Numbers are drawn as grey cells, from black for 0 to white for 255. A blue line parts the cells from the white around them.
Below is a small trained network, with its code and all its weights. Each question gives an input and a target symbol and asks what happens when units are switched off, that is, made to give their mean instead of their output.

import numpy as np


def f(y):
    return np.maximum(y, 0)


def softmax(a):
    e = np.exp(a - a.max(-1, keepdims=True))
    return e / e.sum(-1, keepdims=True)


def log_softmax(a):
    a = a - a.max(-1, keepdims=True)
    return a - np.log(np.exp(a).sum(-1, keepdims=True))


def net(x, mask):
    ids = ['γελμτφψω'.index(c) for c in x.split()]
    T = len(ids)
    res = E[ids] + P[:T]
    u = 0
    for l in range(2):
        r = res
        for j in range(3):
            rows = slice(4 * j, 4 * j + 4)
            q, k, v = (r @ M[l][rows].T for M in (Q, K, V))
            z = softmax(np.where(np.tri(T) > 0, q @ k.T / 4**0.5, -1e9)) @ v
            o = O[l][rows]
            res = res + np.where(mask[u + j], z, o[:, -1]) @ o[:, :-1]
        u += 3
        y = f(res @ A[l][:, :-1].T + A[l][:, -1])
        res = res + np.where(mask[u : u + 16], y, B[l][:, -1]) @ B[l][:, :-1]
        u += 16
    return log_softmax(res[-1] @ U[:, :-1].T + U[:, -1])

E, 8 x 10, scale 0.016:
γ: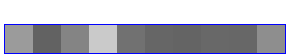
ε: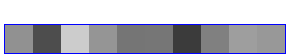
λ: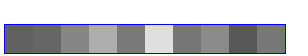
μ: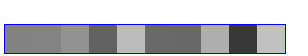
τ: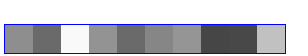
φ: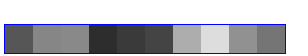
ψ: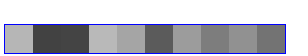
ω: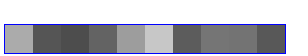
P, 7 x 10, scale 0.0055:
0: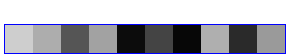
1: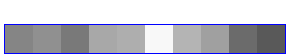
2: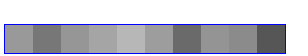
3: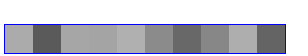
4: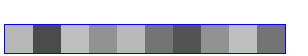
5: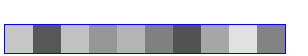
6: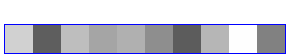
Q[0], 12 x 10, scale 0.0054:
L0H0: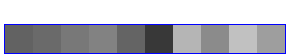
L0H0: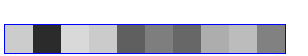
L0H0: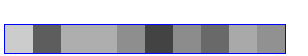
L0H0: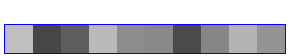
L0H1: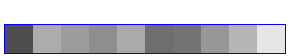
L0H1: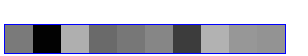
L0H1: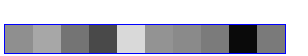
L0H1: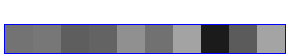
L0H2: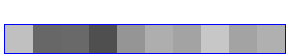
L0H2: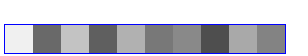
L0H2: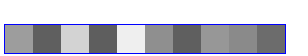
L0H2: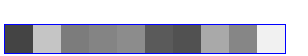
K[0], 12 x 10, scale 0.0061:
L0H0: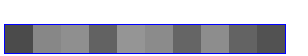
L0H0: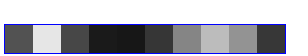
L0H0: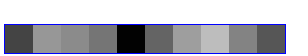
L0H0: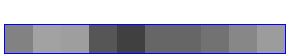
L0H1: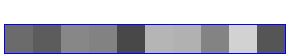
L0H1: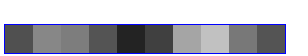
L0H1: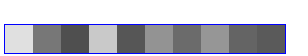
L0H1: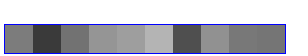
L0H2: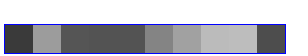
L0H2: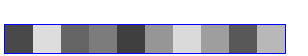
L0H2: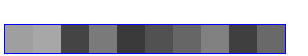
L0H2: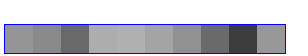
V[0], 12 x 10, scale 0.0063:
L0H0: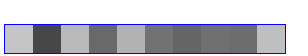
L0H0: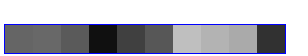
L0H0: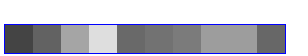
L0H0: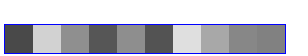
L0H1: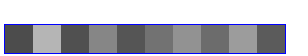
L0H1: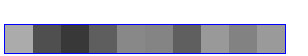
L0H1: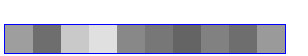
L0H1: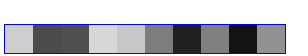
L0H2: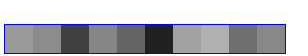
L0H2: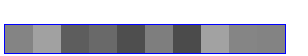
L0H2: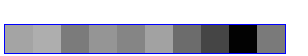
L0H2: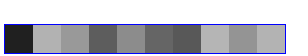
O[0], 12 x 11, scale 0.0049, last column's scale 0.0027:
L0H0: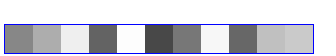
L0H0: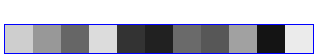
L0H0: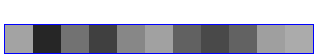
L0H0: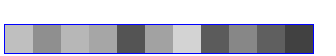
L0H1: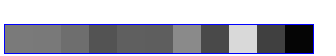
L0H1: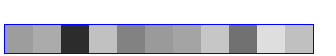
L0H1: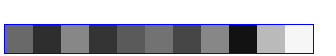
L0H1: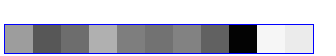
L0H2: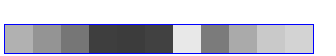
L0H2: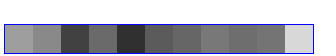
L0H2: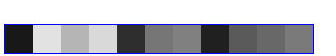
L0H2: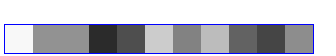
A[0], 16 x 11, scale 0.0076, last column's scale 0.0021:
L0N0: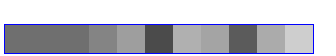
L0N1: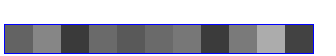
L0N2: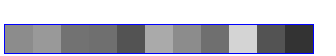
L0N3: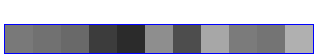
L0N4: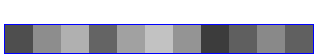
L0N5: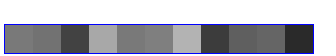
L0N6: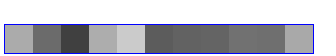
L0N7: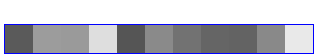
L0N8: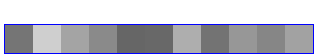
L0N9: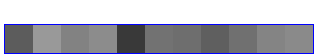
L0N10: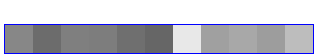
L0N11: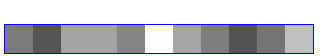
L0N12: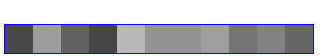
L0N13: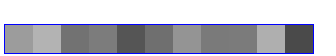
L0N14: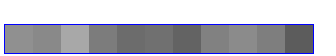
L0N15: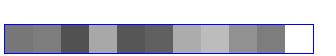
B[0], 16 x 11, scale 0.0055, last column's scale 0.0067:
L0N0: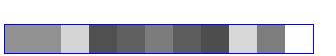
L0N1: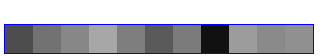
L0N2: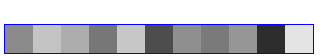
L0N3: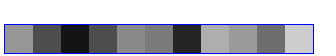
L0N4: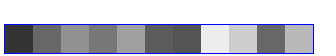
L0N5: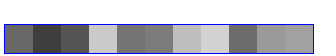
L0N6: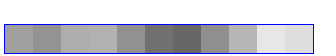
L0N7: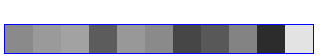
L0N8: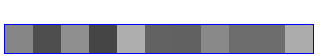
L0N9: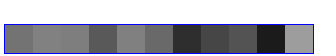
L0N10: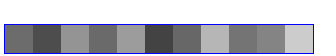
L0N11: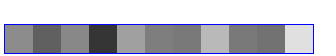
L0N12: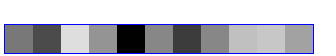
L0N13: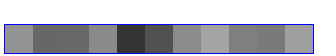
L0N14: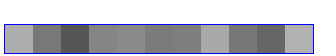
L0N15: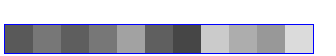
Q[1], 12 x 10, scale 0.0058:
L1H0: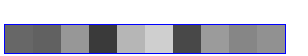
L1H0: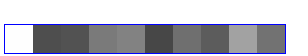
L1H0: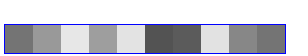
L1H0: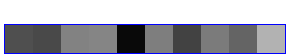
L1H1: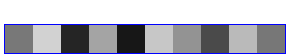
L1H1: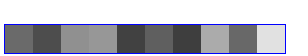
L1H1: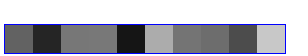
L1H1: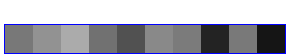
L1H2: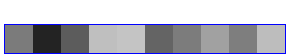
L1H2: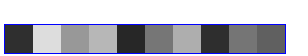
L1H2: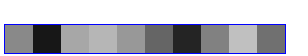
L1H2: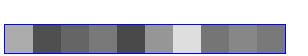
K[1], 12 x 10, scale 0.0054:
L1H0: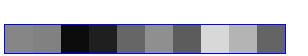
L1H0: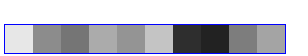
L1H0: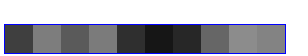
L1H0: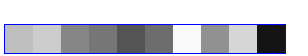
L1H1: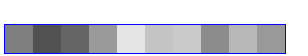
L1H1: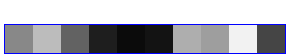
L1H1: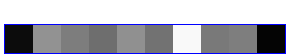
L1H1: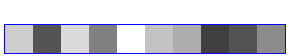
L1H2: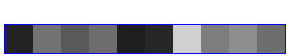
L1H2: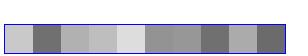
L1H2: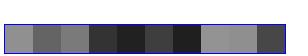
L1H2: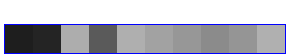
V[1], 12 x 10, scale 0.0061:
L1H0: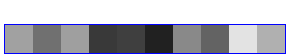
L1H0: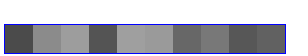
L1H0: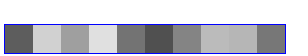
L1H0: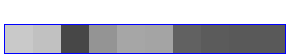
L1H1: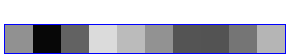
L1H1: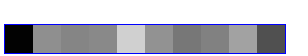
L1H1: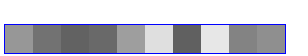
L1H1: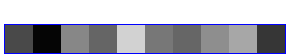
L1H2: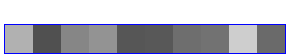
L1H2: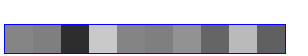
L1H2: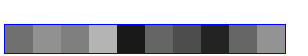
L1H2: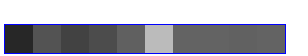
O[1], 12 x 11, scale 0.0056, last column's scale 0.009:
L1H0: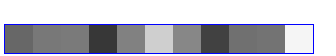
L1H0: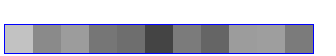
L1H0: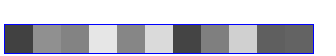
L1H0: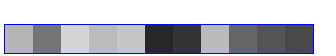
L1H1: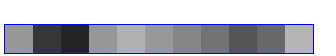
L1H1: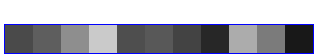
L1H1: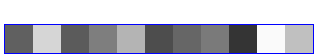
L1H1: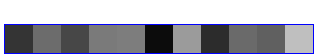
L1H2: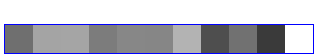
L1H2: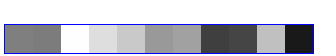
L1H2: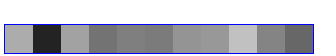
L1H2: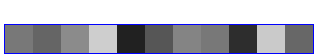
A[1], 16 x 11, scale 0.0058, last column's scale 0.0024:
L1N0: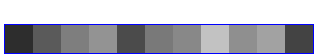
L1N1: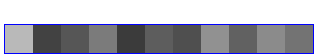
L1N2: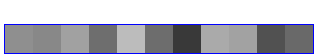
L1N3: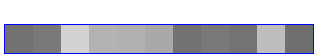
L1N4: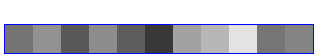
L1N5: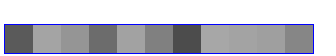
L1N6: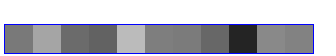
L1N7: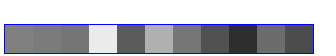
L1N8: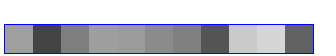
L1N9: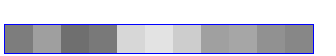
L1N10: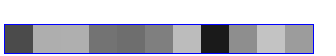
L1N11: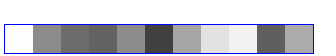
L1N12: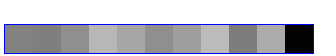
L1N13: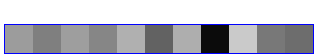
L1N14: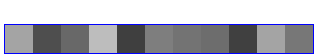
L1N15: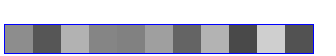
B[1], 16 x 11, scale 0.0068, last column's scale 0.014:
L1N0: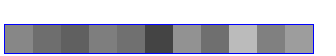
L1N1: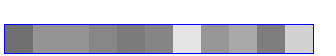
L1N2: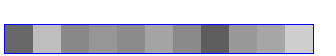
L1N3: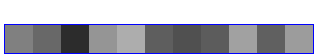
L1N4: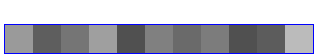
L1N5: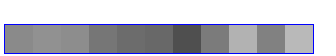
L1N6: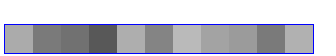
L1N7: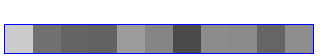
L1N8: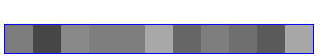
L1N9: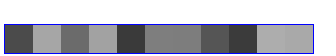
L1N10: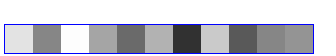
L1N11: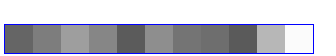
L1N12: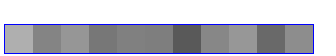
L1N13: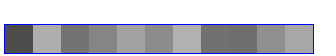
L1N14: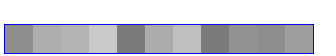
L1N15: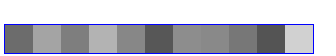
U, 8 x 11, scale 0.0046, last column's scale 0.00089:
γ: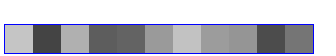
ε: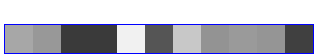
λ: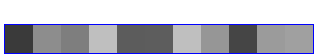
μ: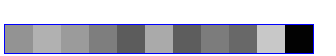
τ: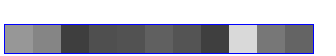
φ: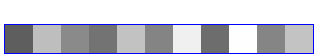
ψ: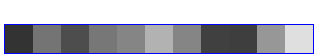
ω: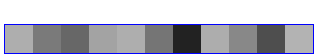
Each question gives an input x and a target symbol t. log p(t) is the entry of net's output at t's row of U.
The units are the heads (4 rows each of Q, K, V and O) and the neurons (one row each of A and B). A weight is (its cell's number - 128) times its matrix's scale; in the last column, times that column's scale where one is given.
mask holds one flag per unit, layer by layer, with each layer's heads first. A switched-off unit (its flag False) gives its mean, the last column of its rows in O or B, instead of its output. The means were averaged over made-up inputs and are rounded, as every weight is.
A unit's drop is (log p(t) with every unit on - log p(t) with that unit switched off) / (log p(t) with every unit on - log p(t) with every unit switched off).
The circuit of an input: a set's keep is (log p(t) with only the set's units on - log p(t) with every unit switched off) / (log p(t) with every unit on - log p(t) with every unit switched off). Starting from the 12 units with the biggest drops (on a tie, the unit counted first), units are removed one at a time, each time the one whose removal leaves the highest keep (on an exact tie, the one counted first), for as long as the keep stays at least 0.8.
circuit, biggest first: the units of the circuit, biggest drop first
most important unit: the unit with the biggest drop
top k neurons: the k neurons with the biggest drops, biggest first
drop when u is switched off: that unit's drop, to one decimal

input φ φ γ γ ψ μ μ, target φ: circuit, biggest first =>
(L0H1, L1H1)
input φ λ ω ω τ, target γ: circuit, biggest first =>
(L0H0, L1H1)
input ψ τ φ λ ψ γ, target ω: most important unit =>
L0H0
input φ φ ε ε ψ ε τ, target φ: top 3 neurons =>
(L0N2, L1N13, L1N4)
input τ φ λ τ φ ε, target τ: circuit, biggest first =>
(L0H1, L0H0, L0N4, L1H1)
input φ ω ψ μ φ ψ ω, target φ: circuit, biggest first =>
(L1H2, L0H1, L0H0)
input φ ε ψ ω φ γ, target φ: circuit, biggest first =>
(L1H2, L0H1, L0H0)
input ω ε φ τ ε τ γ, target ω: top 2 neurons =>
(L0N0, L1N7)
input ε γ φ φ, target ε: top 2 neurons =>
(L0N3, L0N2)
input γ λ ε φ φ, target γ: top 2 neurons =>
(L0N9, L0N1)
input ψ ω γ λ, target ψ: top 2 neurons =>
(L1N9, L0N15)
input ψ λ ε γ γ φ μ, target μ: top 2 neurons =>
(L1N10, L0N3)
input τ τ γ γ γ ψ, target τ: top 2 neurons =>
(L0N4, L0N0)
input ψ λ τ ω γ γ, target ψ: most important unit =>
L0H2
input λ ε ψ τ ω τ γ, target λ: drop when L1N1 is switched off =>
0.1
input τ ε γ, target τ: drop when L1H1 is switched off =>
0.3
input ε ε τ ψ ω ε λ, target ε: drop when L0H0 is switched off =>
0.4
